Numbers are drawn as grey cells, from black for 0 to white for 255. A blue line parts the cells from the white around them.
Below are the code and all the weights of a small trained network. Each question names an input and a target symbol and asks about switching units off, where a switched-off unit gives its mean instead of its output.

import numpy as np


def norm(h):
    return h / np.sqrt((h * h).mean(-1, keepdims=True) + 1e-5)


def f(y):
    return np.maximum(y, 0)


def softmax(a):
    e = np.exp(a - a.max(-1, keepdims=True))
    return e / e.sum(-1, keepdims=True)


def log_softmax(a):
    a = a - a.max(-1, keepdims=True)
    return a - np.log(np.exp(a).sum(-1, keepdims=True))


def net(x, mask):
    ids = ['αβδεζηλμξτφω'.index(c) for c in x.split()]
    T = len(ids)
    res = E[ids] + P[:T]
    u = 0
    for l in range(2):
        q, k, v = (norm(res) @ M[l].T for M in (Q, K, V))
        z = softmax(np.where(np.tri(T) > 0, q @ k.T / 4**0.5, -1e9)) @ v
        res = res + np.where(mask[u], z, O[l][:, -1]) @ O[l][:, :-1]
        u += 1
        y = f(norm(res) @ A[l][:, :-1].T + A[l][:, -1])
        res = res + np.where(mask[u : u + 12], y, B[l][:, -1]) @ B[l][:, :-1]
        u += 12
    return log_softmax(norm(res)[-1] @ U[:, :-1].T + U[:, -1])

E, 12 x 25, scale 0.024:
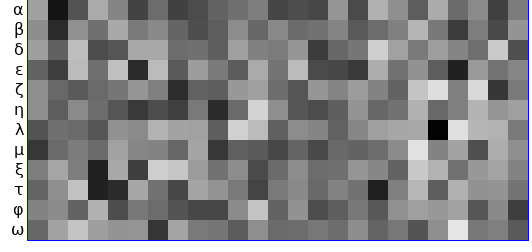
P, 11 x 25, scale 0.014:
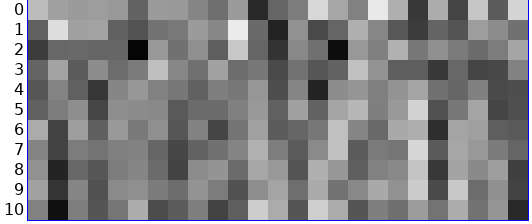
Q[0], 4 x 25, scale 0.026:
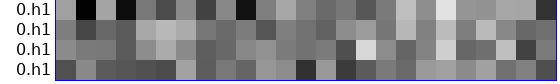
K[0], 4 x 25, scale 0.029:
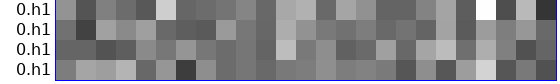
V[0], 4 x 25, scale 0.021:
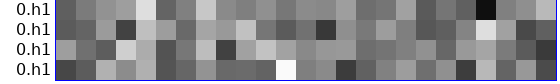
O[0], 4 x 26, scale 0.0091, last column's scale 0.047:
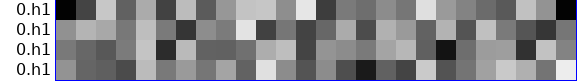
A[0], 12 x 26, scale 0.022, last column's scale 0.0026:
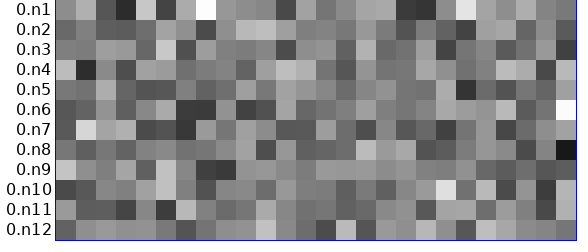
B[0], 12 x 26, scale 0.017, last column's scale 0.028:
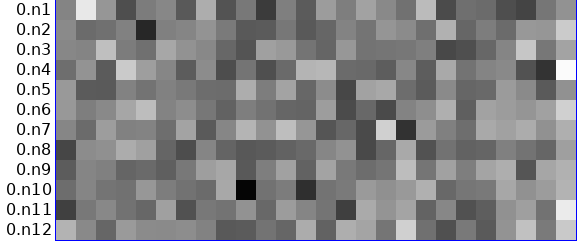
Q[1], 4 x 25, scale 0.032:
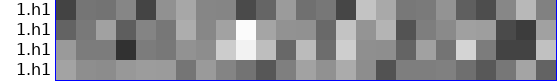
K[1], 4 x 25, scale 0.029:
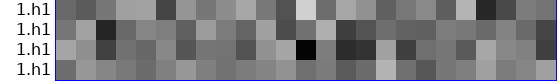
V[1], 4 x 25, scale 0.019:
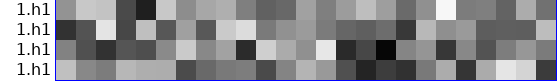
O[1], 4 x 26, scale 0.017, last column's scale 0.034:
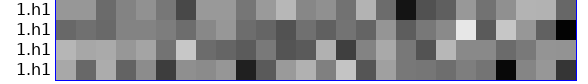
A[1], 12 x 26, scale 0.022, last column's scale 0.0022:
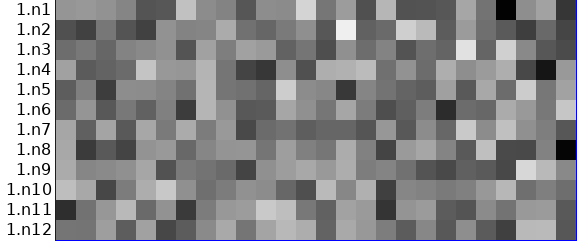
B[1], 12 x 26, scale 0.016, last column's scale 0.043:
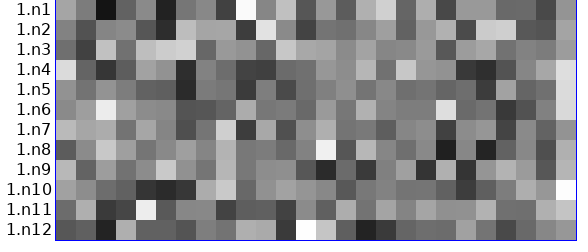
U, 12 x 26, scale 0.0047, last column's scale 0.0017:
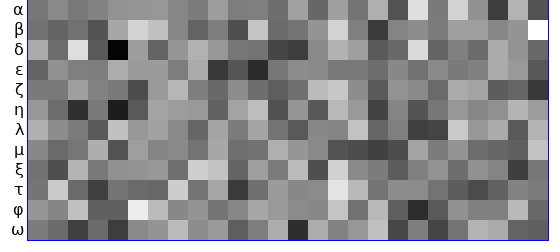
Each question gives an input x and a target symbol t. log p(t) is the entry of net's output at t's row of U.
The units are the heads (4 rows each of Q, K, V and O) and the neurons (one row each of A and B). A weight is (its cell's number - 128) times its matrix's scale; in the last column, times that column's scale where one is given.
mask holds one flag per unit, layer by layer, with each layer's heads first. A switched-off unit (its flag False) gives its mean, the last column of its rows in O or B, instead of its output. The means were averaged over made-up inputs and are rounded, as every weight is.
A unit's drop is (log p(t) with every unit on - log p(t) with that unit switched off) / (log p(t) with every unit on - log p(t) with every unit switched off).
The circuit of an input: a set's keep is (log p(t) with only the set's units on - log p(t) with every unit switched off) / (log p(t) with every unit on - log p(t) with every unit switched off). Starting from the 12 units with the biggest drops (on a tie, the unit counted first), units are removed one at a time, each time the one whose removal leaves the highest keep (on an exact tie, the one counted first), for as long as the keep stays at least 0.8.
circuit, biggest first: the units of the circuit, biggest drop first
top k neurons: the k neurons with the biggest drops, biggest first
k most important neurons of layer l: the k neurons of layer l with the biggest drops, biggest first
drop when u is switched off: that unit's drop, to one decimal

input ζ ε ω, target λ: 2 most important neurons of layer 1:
1.n11; 1.n4
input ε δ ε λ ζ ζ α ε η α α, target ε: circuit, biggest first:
0.h1; 1.h1
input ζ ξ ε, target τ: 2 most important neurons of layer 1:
1.n11; 1.n9
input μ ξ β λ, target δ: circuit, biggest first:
1.h1; 1.n6; 0.h1; 1.n9
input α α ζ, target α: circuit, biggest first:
0.h1; 1.h1; 0.n9; 0.n6
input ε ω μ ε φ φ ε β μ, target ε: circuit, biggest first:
0.h1; 1.h1; 1.n7
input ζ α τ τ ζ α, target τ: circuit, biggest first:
0.h1; 1.h1; 1.n11
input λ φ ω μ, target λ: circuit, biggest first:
0.n7; 0.h1
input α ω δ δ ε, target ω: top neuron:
0.n12
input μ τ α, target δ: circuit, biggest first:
0.h1; 1.h1; 1.n6; 1.n9
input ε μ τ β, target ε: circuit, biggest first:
0.h1; 1.h1; 1.n7; 1.n6
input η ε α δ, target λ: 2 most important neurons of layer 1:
1.n1; 1.n9
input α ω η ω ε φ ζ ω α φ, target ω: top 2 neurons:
0.n12; 1.n6
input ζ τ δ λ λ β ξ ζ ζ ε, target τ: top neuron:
1.n11
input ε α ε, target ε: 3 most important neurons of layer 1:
1.n7; 1.n10; 1.n6
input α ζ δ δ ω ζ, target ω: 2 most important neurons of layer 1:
1.n6; 1.n10
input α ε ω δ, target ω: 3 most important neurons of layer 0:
0.n12; 0.n8; 0.n4
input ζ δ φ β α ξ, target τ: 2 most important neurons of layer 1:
1.n11; 1.n6
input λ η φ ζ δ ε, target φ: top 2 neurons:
0.n12; 1.n8
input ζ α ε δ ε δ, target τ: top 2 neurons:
1.n11; 0.n4
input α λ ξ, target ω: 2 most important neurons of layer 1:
1.n6; 1.n8
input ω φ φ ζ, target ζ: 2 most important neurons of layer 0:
0.n4; 0.n7
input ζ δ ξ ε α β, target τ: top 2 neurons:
0.n4; 1.n11
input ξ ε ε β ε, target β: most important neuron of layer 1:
1.n3
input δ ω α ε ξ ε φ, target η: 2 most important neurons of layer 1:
1.n10; 1.n6
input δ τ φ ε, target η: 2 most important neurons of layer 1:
1.n6; 1.n10
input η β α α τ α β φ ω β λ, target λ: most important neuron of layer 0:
0.n4
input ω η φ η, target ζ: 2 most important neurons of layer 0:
0.n4; 0.n7
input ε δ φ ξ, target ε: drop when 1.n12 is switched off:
0.0
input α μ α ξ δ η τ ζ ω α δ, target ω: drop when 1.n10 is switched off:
0.1
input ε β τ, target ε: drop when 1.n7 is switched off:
0.3
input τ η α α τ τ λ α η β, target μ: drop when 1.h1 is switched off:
0.6
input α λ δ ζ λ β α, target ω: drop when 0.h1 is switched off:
1.2
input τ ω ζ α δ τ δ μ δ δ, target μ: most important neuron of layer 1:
1.n12
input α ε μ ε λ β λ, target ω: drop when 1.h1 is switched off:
0.4
